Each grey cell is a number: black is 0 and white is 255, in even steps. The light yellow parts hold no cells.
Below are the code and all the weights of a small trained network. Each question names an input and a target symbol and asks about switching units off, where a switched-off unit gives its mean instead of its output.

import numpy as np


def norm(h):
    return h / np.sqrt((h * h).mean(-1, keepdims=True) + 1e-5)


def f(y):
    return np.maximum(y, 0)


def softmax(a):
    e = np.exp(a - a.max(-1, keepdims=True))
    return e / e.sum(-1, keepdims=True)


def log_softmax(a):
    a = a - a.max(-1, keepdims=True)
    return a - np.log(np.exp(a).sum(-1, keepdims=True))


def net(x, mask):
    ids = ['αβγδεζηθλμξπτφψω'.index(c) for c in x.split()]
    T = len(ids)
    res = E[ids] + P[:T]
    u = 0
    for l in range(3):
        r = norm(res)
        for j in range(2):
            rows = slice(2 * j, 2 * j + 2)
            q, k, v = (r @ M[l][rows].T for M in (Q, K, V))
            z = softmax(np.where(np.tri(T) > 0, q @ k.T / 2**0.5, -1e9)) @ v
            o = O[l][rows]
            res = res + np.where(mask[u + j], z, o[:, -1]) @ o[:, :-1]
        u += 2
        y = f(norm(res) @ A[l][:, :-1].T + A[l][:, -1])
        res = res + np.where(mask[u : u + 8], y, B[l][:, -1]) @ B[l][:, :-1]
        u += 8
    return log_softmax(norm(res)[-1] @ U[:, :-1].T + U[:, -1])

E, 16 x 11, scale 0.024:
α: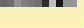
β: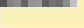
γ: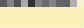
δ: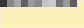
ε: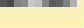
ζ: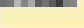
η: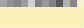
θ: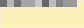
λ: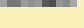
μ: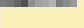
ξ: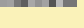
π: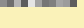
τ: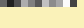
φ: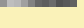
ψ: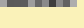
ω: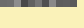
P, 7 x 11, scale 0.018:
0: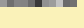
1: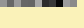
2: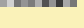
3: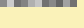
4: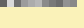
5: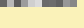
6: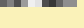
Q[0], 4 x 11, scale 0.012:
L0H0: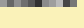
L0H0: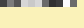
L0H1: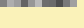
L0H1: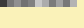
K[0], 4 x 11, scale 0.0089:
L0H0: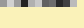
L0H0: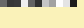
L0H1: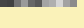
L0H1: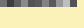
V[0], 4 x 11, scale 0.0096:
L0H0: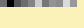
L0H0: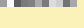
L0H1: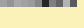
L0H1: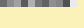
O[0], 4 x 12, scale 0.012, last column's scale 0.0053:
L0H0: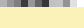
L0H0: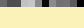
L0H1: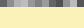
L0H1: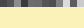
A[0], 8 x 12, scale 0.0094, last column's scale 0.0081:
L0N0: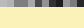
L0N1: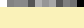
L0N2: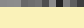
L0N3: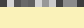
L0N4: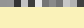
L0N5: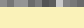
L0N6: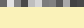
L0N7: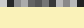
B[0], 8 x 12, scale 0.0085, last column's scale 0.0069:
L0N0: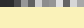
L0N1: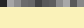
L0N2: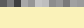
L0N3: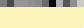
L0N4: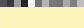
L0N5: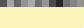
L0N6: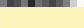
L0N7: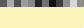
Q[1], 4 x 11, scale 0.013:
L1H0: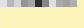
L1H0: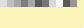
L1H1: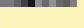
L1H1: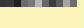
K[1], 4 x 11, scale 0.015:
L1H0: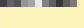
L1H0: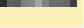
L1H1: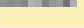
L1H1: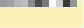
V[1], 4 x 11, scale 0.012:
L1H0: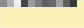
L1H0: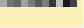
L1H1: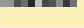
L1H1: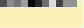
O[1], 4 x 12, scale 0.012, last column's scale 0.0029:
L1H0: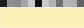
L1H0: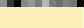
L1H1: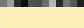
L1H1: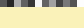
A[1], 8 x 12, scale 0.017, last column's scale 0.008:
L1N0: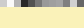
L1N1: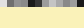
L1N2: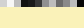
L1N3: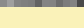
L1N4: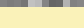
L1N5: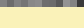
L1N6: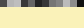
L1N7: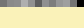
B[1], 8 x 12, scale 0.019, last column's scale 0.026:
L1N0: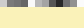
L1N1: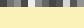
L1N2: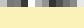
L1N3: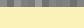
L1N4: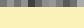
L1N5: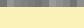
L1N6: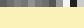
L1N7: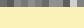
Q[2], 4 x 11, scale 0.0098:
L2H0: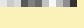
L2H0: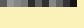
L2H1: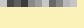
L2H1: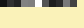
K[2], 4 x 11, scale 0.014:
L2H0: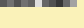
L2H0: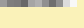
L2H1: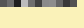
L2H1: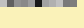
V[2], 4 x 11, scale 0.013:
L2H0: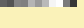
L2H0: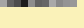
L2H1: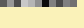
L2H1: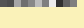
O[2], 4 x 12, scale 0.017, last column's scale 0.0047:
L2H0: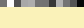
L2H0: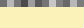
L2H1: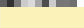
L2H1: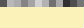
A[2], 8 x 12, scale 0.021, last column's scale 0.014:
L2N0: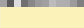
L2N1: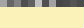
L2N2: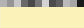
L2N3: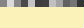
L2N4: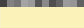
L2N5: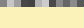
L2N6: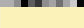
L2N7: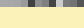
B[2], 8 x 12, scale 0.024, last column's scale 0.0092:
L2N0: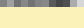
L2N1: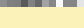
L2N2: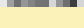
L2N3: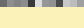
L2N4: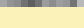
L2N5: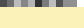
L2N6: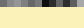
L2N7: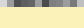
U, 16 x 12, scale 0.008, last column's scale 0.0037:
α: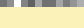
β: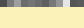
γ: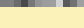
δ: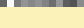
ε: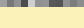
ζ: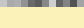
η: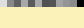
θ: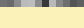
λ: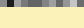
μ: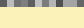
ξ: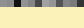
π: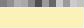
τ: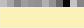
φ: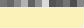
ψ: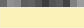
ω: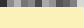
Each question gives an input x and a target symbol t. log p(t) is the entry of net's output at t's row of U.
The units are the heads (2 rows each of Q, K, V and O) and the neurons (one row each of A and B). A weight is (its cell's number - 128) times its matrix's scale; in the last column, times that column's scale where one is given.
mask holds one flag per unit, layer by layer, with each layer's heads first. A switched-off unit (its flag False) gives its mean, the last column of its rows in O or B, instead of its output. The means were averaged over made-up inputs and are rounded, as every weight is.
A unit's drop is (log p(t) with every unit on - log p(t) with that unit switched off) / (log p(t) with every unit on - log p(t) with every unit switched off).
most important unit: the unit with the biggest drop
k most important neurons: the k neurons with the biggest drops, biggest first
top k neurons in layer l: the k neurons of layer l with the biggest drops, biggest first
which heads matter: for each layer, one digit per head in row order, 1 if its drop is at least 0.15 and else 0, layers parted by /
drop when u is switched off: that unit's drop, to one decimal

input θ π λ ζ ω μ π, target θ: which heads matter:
10 / 00 / 00
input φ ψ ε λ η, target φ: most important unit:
L0H0
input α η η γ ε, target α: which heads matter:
00 / 01 / 00
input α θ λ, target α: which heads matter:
00 / 01 / 00
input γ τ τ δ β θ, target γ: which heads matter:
10 / 11 / 00
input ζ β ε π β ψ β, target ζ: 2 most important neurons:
L2N2, L2N5
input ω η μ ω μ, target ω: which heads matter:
00 / 01 / 01
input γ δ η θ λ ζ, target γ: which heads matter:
00 / 00 / 00
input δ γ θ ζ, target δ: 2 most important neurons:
L1N0, L1N2
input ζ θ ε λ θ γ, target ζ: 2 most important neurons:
L2N2, L2N5
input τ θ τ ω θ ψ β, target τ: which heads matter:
11 / 01 / 00
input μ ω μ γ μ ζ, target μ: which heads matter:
10 / 00 / 10
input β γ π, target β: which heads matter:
01 / 00 / 00
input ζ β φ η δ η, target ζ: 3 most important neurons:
L2N2, L2N5, L1N0
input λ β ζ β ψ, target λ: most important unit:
L0H0
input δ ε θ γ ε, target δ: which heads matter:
10 / 00 / 10
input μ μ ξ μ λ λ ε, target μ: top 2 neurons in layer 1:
L1N0, L1N2
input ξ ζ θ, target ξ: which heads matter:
10 / 10 / 00
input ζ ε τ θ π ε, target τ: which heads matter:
01 / 00 / 00
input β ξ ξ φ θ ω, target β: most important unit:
L0H1
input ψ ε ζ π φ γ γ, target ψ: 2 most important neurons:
L2N6, L1N0
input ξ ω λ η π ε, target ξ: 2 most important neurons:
L1N0, L1N2
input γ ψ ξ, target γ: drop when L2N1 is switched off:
0.3
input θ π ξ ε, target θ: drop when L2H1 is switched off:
0.1
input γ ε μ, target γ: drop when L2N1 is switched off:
0.3
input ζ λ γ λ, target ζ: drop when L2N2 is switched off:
0.3
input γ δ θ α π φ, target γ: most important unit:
L2N1
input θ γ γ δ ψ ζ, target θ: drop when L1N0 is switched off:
0.1
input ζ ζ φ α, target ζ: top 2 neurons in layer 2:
L2N2, L2N5
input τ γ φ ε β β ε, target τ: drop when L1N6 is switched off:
0.3
